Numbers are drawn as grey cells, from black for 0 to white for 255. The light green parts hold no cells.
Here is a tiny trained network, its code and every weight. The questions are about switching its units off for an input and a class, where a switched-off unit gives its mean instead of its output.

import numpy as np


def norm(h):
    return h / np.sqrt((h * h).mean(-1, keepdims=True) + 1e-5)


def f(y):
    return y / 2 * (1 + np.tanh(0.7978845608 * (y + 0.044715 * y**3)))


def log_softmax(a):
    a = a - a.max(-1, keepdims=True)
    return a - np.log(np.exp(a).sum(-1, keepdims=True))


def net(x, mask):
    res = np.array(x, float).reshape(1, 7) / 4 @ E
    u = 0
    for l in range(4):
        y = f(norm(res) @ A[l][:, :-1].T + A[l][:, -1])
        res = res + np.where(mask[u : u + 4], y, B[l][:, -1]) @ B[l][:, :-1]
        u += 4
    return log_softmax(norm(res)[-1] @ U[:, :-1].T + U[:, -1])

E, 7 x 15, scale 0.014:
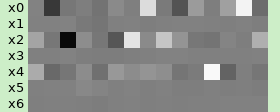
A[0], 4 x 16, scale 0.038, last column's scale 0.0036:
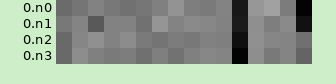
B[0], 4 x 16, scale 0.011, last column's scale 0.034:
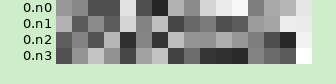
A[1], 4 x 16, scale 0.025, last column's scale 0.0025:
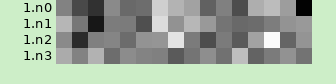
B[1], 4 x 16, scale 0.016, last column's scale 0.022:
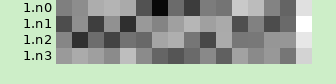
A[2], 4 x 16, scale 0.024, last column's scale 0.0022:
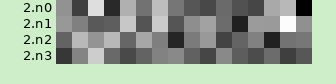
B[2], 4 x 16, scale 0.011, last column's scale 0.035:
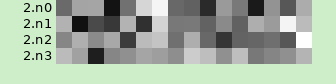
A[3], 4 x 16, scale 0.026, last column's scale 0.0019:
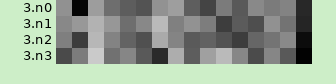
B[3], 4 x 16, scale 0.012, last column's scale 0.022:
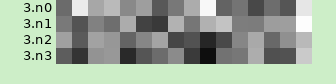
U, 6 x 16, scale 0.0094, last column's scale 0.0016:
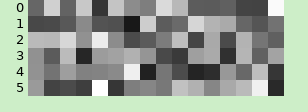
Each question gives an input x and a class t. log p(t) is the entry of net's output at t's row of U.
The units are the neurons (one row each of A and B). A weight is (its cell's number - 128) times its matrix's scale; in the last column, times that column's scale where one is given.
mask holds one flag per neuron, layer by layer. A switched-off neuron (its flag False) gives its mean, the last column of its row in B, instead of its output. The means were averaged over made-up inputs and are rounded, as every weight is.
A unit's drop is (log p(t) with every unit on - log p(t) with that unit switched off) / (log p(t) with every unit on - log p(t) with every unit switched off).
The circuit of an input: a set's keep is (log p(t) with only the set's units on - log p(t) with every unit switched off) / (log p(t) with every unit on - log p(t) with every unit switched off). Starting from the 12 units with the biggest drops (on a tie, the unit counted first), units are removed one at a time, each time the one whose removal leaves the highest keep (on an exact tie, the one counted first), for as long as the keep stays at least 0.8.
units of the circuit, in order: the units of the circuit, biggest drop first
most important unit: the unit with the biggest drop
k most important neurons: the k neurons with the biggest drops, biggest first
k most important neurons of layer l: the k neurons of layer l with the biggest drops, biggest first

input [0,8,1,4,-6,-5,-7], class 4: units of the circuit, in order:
0.n3
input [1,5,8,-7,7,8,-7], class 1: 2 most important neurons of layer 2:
2.n2, 2.n3
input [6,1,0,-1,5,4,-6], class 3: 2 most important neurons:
1.n2, 0.n2
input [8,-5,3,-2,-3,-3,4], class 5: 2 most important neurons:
0.n0, 0.n1
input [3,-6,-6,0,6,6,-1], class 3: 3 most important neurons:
0.n2, 0.n0, 2.n0
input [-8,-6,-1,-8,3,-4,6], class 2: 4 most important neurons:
0.n2, 0.n1, 0.n3, 1.n1
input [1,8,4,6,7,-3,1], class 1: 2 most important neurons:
0.n3, 1.n0
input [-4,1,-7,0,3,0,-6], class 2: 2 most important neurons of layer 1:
1.n2, 1.n1
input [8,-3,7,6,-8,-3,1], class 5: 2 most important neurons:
0.n1, 0.n0
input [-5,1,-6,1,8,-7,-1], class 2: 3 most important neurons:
0.n2, 0.n3, 0.n0
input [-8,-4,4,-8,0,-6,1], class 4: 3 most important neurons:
0.n2, 2.n1, 0.n0
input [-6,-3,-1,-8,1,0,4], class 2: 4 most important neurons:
0.n2, 0.n1, 0.n3, 1.n1
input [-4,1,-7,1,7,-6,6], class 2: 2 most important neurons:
0.n2, 0.n3
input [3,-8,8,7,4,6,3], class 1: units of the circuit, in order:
1.n0
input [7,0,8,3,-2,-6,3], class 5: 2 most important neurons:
0.n1, 0.n2
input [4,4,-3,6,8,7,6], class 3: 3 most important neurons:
0.n2, 0.n0, 2.n0
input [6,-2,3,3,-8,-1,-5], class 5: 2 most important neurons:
0.n0, 0.n1
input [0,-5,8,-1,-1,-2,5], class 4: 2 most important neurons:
0.n1, 0.n2
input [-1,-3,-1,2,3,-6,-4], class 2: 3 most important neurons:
0.n2, 0.n3, 0.n0
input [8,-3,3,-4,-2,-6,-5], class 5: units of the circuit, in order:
0.n0
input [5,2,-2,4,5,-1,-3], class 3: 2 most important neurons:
0.n2, 1.n2
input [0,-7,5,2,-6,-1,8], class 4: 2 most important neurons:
0.n1, 0.n3
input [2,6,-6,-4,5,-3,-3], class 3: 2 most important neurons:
0.n2, 0.n0
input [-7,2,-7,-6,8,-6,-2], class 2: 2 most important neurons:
0.n2, 0.n3
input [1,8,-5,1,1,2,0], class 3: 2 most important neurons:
0.n2, 0.n0
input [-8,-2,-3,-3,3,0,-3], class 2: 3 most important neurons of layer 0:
0.n2, 0.n3, 0.n1
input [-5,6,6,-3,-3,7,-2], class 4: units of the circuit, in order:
0.n1
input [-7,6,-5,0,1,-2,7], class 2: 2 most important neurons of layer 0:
0.n2, 0.n3
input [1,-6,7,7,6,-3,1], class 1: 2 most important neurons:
0.n3, 1.n0
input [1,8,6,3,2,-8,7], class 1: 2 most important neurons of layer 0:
0.n3, 0.n0
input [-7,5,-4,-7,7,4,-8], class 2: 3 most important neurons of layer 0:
0.n2, 0.n3, 0.n1
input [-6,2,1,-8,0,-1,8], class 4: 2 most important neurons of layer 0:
0.n2, 0.n0
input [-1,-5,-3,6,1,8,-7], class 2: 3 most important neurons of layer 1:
1.n2, 1.n1, 1.n3
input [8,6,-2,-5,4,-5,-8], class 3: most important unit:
1.n2
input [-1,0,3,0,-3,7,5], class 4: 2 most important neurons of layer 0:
0.n1, 0.n3
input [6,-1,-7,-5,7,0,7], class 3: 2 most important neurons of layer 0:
0.n2, 0.n0
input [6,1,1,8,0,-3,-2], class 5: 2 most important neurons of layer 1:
1.n0, 1.n1
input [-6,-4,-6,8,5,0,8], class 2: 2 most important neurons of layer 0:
0.n2, 0.n3
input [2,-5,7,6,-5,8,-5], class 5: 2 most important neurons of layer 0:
0.n1, 0.n0
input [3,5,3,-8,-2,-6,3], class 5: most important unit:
0.n0
